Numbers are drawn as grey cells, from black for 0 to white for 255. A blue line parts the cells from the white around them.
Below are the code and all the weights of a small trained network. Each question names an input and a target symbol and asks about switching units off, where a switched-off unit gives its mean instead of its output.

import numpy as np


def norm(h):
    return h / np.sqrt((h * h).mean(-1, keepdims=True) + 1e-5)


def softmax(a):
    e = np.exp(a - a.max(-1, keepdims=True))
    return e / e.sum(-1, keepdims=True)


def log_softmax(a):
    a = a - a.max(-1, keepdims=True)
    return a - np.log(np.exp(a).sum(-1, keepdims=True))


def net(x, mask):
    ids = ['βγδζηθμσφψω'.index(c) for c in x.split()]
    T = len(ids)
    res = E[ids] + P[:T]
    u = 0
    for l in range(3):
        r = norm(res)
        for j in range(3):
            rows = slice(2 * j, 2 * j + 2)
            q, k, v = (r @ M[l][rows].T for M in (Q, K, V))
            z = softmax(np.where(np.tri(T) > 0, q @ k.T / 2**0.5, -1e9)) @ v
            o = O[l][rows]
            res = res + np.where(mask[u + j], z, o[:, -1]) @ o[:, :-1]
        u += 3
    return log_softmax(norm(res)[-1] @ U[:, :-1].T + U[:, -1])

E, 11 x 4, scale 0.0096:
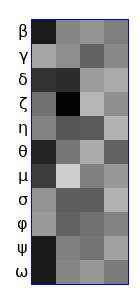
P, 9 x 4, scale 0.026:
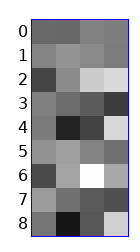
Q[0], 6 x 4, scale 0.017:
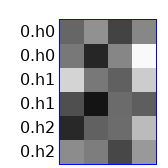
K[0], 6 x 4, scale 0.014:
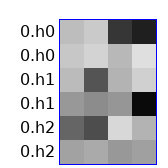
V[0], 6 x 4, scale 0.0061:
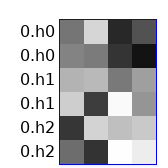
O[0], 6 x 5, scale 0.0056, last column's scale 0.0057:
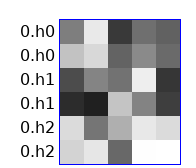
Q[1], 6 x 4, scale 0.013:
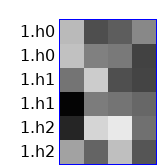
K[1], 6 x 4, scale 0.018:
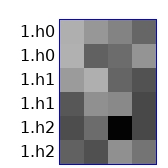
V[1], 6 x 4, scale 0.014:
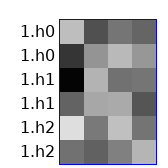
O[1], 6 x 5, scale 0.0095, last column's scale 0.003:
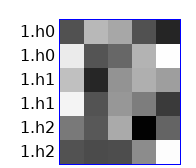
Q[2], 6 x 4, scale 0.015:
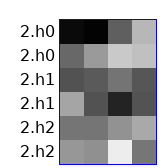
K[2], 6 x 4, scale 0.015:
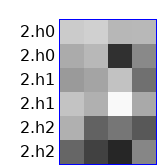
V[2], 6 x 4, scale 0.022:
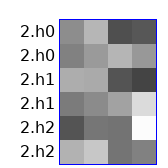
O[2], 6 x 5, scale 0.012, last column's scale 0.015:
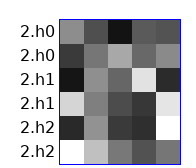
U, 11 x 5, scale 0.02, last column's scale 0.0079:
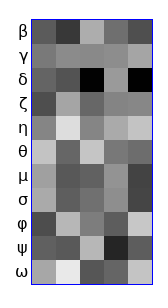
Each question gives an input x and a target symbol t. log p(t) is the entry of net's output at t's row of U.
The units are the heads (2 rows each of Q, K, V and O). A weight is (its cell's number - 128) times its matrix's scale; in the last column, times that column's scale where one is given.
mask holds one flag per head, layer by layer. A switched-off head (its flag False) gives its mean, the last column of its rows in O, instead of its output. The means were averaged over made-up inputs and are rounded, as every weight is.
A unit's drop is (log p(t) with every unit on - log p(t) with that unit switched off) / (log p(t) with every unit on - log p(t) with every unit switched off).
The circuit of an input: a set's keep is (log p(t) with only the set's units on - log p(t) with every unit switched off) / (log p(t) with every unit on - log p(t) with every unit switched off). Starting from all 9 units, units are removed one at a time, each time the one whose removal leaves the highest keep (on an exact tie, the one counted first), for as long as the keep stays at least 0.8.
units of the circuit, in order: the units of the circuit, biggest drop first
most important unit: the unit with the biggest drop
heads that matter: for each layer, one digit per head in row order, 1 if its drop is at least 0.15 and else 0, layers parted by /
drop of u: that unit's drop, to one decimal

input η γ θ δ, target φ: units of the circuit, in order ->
(1.h0, 2.h1)
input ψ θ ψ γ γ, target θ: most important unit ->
0.h0
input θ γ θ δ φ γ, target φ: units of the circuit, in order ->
(1.h0, 2.h1)
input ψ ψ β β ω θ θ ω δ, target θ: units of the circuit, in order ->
(2.h2, 0.h2, 1.h2)
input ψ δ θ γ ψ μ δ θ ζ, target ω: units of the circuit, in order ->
(0.h0, 2.h2, 1.h1, 1.h0)
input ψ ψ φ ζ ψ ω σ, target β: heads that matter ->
100 / 000 / 000
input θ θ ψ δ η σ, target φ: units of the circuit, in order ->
(1.h0, 2.h1)
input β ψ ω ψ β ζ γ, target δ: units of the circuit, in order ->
(2.h0, 0.h0)
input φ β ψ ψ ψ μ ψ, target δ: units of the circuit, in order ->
(2.h0, 1.h0)
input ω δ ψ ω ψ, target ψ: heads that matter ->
100 / 001 / 100
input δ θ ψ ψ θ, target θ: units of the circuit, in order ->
(1.h2, 2.h2, 0.h0, 0.h2)
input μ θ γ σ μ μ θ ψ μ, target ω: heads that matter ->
101 / 011 / 001
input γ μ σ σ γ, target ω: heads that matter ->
001 / 010 / 001
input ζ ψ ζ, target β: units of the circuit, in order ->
(1.h2, 2.h2)
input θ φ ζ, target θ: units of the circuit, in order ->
(0.h2)
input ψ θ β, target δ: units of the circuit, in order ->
(1.h2, 1.h0)
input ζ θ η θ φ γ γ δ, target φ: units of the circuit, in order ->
(1.h0, 1.h1)
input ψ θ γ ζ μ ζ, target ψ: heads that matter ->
101 / 000 / 000
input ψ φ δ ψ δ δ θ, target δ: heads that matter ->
001 / 000 / 100
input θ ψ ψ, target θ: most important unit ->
1.h1
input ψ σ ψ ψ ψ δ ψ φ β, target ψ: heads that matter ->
100 / 001 / 100
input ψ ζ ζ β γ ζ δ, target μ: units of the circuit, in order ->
(2.h0, 0.h0)
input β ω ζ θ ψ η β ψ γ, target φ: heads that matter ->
001 / 111 / 100
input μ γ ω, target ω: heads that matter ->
011 / 001 / 001
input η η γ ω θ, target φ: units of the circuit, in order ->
(1.h1, 1.h0)
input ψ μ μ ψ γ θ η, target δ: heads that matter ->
100 / 000 / 100
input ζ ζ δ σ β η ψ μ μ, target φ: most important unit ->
0.h2
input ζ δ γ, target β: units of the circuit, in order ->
(2.h2, 1.h2)
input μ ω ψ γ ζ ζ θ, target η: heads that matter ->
001 / 000 / 010
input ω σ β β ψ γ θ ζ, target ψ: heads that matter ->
001 / 000 / 100
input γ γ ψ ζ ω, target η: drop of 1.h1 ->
0.1
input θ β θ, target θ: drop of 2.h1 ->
0.0
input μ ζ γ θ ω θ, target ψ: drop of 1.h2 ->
0.2
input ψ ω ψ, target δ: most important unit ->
1.h2
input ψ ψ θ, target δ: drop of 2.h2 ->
0.3
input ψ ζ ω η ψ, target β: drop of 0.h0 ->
0.3
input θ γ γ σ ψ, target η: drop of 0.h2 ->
0.5
